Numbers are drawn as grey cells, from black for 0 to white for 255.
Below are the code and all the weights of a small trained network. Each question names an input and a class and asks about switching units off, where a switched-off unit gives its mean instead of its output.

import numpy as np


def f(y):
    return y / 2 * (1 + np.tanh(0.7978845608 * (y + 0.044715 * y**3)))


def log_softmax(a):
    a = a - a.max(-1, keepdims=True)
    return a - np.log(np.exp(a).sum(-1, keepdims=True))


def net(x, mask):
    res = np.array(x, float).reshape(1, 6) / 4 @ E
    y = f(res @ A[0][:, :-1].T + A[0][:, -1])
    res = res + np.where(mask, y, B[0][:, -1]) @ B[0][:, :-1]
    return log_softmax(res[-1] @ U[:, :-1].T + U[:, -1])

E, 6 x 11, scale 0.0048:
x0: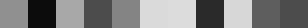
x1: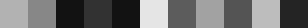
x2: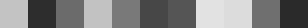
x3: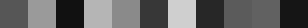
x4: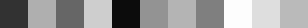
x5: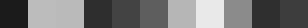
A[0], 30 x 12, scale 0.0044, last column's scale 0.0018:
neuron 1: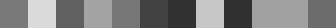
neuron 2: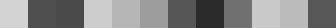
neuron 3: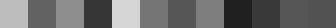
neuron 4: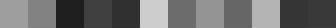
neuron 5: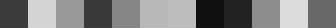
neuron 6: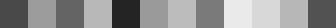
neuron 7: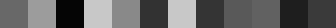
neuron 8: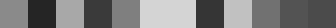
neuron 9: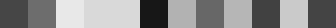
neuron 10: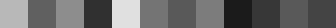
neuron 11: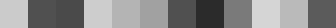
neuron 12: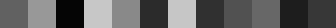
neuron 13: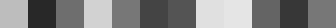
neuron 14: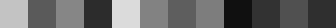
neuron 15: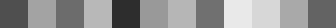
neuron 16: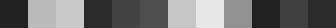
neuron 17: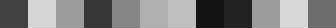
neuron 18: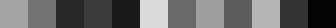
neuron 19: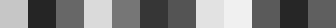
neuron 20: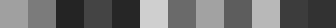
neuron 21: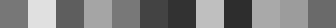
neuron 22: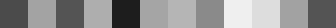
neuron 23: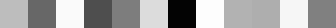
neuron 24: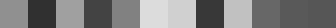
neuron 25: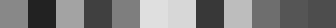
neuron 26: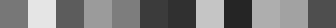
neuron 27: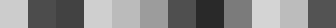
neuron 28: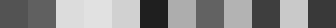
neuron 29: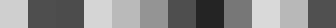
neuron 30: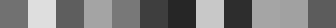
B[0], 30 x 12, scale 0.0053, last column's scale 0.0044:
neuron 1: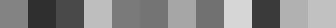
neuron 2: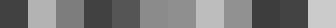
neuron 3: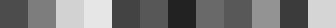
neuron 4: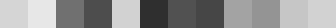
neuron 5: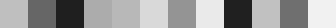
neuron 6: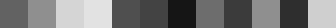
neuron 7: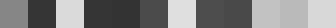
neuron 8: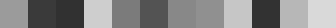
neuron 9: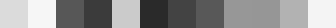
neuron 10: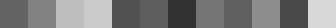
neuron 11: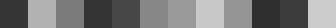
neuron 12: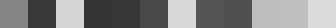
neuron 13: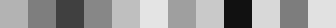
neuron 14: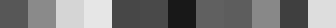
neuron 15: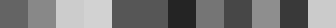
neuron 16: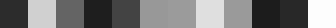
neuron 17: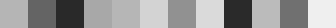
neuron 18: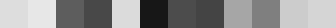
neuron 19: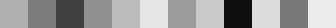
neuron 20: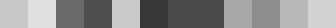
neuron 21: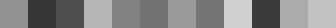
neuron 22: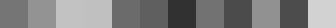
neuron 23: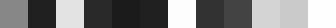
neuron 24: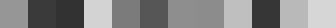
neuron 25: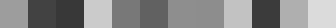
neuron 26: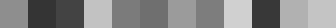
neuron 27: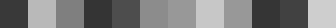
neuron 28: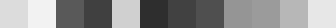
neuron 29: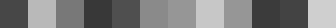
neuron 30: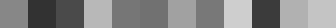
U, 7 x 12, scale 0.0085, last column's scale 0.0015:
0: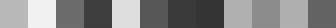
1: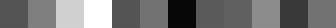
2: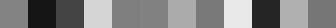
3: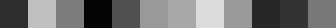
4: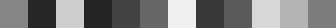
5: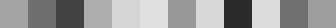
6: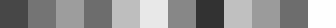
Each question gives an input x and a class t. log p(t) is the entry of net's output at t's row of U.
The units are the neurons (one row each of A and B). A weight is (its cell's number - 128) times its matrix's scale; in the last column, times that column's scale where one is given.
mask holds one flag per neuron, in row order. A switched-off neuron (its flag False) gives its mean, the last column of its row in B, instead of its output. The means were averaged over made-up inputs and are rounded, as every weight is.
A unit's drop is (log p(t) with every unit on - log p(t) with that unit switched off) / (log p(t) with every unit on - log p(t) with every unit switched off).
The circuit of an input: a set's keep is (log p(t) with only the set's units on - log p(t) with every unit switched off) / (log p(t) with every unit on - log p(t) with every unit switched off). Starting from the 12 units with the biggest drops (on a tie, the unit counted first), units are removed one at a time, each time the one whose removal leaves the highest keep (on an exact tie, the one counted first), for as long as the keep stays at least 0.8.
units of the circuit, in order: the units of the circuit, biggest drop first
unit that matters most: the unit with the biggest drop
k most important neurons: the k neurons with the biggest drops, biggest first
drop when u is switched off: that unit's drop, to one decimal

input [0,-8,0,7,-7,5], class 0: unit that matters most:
neuron 9
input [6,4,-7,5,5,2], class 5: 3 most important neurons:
[neuron 5; neuron 17; neuron 23]
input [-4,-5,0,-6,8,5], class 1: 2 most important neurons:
[neuron 6; neuron 15]
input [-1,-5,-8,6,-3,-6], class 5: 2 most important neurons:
[neuron 5; neuron 17]
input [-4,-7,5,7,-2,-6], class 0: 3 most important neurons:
[neuron 28; neuron 9; neuron 23]
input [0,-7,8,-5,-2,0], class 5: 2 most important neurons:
[neuron 19; neuron 13]
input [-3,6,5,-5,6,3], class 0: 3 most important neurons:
[neuron 18; neuron 20; neuron 4]
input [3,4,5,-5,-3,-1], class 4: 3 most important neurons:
[neuron 23; neuron 5; neuron 17]
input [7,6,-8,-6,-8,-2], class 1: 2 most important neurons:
[neuron 14; neuron 3]
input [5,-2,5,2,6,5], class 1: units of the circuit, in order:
[neuron 6; neuron 15]
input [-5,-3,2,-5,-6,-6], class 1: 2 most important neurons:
[neuron 3; neuron 14]
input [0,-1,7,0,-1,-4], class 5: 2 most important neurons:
[neuron 19; neuron 13]
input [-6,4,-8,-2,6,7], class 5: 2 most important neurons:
[neuron 5; neuron 17]
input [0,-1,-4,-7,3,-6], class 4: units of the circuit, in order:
[neuron 23]
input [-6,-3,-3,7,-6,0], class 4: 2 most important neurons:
[neuron 12; neuron 7]
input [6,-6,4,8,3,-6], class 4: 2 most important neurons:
[neuron 7; neuron 12]
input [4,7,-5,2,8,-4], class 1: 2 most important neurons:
[neuron 6; neuron 15]
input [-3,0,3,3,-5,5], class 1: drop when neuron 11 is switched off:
0.3
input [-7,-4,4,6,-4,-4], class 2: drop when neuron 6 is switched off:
0.0
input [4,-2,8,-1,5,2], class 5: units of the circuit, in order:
[neuron 19]
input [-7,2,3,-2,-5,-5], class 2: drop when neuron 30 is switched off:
0.1
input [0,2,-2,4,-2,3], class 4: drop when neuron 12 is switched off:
0.2
